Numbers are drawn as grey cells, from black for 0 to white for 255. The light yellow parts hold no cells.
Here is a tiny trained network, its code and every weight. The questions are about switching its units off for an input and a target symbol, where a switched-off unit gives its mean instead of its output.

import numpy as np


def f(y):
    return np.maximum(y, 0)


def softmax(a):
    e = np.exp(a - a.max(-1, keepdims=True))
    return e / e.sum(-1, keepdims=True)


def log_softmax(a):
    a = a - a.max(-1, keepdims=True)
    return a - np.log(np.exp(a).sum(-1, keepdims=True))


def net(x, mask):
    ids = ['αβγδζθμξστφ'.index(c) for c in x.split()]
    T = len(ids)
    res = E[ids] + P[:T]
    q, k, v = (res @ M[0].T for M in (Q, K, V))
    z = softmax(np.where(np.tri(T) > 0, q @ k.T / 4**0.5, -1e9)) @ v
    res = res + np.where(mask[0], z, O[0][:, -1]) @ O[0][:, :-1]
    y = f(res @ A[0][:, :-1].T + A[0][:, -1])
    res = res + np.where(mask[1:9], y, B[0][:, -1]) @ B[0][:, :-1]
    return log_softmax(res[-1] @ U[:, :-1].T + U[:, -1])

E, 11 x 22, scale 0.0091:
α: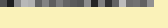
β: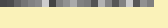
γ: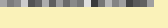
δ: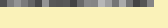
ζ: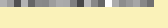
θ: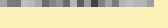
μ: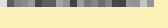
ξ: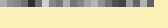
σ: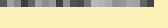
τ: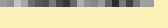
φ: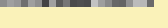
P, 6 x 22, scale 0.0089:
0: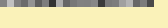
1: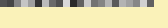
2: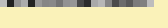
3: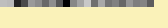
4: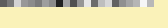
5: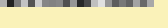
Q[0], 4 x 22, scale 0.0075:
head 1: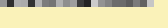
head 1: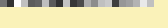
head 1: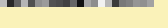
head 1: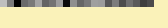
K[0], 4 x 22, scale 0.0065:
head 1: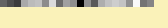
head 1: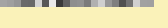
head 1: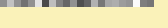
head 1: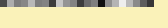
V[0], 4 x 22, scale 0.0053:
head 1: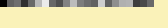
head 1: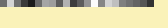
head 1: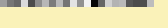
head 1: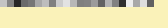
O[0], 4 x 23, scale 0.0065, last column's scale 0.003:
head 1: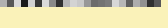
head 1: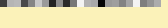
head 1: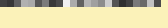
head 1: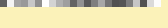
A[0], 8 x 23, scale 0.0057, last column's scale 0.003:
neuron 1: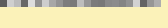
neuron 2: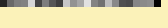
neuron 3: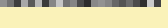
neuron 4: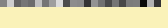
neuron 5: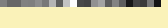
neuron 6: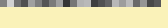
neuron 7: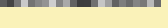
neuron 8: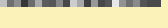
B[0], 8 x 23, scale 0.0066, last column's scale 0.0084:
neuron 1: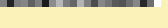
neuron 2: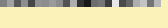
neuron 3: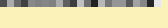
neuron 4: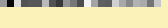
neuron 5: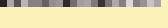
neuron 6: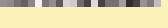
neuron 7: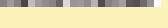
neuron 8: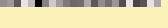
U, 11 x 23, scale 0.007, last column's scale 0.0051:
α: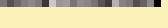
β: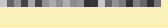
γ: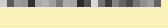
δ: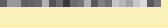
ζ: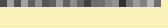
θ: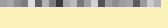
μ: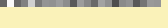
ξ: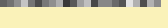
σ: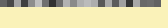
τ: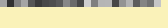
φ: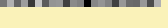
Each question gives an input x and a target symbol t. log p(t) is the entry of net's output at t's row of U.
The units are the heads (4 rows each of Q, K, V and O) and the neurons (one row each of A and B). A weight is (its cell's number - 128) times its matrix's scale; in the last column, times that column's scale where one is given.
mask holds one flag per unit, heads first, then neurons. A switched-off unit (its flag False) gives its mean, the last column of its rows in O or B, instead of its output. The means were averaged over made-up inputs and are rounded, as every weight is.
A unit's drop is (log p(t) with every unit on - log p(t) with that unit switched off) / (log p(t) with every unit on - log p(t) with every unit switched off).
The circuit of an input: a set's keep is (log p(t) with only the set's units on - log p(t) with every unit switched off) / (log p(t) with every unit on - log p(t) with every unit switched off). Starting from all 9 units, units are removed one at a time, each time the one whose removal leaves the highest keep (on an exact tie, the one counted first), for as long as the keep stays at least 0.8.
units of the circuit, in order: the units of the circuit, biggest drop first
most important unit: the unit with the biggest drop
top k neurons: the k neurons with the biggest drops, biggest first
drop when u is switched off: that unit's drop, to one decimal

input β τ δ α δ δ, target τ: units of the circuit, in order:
[head 1; neuron 8]
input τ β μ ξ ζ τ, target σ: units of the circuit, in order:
[head 1; neuron 4; neuron 7]
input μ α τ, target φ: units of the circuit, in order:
[head 1; neuron 3]
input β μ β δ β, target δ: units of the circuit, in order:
[head 1; neuron 2]
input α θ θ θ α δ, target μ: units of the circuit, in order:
[head 1; neuron 3; neuron 5; neuron 7]
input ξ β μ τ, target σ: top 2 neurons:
[neuron 6; neuron 4]
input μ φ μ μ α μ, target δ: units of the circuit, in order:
[head 1; neuron 4; neuron 3]
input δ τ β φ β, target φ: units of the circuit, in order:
[head 1; neuron 6]
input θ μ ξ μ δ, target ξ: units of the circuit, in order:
[head 1; neuron 1]
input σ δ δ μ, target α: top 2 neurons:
[neuron 6; neuron 8]
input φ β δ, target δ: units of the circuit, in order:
[head 1; neuron 4]
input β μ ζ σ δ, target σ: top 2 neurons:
[neuron 6; neuron 1]
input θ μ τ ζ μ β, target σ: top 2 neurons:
[neuron 7; neuron 4]
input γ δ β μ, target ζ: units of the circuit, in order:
[head 1; neuron 2]
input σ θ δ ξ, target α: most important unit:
neuron 6
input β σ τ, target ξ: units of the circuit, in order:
[head 1; neuron 8]
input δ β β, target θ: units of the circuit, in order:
[head 1; neuron 5; neuron 1]
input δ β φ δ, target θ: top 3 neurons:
[neuron 6; neuron 8; neuron 1]
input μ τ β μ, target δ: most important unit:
neuron 4
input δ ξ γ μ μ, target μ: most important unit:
head 1
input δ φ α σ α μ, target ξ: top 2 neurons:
[neuron 8; neuron 7]
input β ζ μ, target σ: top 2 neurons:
[neuron 4; neuron 7]
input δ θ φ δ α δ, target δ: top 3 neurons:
[neuron 4; neuron 3; neuron 1]
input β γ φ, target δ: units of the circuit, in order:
[head 1; neuron 4; neuron 3]
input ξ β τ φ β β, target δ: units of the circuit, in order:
[head 1; neuron 4]
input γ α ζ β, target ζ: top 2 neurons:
[neuron 2; neuron 4]
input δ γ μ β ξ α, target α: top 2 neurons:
[neuron 5; neuron 7]
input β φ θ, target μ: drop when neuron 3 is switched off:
0.4
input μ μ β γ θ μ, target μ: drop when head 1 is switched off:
0.7
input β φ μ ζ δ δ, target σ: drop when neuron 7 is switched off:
0.2
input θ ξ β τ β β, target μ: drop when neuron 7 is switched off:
0.2
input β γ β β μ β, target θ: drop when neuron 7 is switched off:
0.1
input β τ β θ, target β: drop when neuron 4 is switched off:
0.0
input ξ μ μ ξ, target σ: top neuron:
[neuron 6]
